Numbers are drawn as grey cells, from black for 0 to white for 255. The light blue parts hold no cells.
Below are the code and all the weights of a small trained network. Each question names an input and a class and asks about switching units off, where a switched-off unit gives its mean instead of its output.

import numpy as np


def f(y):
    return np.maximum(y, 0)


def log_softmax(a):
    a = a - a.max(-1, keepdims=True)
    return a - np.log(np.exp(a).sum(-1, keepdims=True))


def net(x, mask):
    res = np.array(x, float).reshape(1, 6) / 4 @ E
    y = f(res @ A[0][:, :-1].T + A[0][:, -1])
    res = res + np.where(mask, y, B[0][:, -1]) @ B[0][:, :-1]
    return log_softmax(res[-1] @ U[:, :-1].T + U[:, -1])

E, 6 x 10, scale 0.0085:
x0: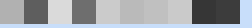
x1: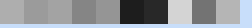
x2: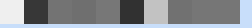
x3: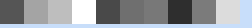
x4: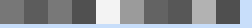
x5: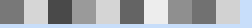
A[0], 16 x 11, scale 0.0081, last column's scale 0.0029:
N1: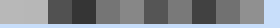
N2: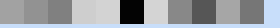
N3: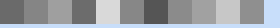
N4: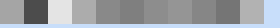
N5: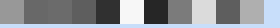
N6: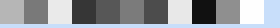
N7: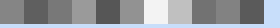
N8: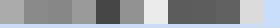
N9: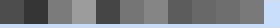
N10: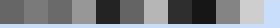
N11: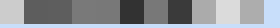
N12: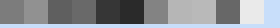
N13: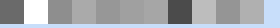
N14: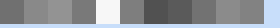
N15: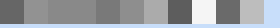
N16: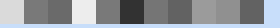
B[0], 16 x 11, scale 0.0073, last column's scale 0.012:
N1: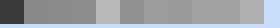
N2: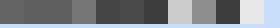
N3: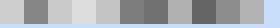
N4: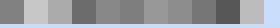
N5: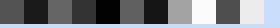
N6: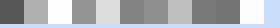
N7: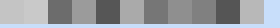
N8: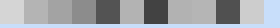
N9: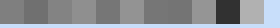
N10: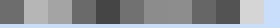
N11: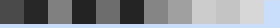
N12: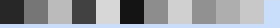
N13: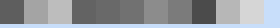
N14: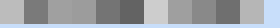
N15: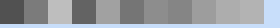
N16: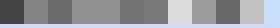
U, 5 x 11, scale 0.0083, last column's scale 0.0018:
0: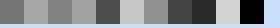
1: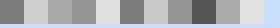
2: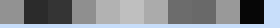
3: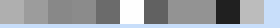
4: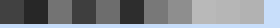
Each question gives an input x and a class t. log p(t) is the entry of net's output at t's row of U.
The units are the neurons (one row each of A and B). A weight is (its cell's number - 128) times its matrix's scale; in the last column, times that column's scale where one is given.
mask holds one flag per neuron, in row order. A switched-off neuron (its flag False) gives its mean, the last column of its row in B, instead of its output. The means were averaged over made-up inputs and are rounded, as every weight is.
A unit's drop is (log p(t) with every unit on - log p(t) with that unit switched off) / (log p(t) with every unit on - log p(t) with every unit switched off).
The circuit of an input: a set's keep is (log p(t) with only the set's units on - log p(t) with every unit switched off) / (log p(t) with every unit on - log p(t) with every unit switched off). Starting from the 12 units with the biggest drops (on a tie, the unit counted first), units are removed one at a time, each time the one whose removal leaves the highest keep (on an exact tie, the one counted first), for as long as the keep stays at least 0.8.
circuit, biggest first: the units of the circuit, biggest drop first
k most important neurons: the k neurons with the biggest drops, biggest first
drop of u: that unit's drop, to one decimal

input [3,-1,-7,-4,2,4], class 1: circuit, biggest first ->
N5
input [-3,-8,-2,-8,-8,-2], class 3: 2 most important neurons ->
N11, N8
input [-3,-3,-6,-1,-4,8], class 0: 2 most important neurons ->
N6, N12
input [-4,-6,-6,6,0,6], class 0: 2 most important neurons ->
N6, N12
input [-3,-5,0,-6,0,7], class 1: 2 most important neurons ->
N5, N11
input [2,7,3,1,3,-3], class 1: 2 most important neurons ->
N5, N6
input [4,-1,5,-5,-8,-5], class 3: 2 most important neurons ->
N8, N7
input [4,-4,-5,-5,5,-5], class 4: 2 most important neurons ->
N5, N8
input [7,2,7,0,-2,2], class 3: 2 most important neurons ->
N2, N8
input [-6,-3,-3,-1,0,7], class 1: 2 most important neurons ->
N5, N13
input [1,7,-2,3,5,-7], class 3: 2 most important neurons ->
N11, N12
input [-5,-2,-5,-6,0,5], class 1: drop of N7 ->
-0.1
